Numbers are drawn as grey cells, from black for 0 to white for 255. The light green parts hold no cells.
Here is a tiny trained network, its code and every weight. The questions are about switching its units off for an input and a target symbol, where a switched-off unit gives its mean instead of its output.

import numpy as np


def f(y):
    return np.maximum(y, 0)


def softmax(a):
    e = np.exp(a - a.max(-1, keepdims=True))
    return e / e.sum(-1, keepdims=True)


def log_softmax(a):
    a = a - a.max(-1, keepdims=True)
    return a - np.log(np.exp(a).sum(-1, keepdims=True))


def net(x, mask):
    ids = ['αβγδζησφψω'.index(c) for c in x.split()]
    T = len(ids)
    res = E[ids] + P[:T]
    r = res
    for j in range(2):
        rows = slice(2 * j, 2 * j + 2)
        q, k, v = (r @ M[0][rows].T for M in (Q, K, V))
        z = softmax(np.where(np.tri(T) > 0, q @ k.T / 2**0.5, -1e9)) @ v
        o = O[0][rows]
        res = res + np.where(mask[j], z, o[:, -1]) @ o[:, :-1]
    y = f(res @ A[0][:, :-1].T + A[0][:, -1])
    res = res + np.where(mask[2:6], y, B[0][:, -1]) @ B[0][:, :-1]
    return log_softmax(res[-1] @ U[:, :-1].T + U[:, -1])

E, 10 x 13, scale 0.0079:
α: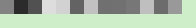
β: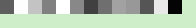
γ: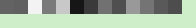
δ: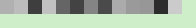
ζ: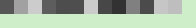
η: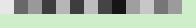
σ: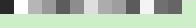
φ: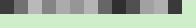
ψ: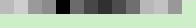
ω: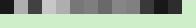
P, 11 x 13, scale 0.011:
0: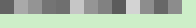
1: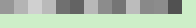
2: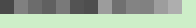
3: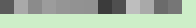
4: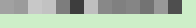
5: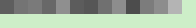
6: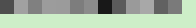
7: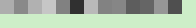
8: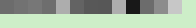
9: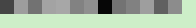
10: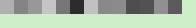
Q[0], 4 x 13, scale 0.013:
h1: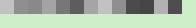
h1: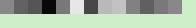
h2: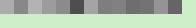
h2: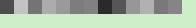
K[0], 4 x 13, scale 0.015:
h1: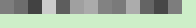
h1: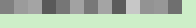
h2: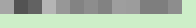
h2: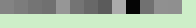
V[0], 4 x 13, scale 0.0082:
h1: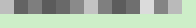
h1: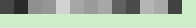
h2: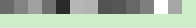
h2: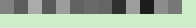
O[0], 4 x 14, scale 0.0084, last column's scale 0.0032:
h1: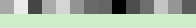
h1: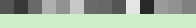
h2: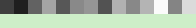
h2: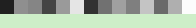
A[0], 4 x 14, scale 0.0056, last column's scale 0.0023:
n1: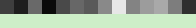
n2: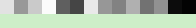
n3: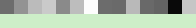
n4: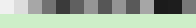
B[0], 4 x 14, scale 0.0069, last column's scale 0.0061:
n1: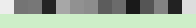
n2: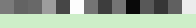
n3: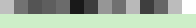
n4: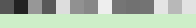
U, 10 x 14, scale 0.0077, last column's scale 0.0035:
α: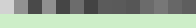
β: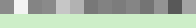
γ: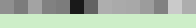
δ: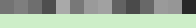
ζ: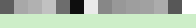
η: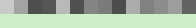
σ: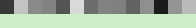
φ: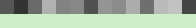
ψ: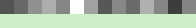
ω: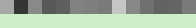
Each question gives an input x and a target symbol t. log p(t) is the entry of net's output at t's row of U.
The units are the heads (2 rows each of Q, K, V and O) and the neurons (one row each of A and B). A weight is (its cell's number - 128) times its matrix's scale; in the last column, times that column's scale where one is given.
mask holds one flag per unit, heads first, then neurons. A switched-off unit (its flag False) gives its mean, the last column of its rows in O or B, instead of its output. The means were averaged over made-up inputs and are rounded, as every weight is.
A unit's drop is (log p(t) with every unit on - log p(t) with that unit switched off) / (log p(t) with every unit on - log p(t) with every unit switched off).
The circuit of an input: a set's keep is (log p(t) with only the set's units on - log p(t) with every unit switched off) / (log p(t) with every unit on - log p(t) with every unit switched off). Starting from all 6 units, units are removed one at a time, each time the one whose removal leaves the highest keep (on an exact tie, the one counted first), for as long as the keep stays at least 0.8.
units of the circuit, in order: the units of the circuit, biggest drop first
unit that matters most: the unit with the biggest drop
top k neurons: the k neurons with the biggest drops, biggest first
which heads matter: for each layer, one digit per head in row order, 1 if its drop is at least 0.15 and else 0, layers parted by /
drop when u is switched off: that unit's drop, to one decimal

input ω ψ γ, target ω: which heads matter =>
10
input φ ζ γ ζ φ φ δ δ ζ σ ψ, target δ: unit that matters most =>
n4
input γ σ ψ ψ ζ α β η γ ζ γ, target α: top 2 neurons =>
n4; n2
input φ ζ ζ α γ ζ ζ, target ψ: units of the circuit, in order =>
h2; n3
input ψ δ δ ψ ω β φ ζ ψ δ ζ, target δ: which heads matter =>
11
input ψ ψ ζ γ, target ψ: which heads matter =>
01
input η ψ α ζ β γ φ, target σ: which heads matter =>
01
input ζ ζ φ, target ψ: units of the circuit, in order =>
n3; h2
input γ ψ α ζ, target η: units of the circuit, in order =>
h2; h1; n3
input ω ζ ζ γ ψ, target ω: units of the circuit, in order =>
h1; n1
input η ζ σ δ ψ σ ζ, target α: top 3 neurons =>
n2; n3; n4
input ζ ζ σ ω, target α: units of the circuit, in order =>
h2; n3; n2
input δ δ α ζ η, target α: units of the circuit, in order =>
n2; h2
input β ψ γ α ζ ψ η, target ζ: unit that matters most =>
h2
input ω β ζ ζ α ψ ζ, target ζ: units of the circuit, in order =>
h2; h1; n2
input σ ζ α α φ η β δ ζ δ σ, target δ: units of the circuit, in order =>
n4; h1; h2
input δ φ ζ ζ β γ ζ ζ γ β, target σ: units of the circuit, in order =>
h2; h1
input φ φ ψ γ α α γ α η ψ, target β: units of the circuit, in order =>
h1; n3
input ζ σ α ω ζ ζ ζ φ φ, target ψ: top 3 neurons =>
n3; n4; n1
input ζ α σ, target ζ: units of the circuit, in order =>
h2
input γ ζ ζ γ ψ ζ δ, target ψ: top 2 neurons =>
n3; n1
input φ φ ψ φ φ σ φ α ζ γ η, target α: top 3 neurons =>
n2; n4; n3
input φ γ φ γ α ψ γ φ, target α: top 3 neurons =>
n3; n2; n4
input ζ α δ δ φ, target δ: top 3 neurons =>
n4; n2; n3
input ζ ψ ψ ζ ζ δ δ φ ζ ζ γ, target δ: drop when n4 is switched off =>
1.2
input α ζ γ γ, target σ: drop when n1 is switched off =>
0.0
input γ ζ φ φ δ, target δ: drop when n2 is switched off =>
0.3
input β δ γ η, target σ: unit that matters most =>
h2
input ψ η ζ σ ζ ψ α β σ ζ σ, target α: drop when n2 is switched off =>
0.4
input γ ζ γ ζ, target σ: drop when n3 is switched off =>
0.0
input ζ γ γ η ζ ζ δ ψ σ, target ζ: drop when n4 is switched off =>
0.0
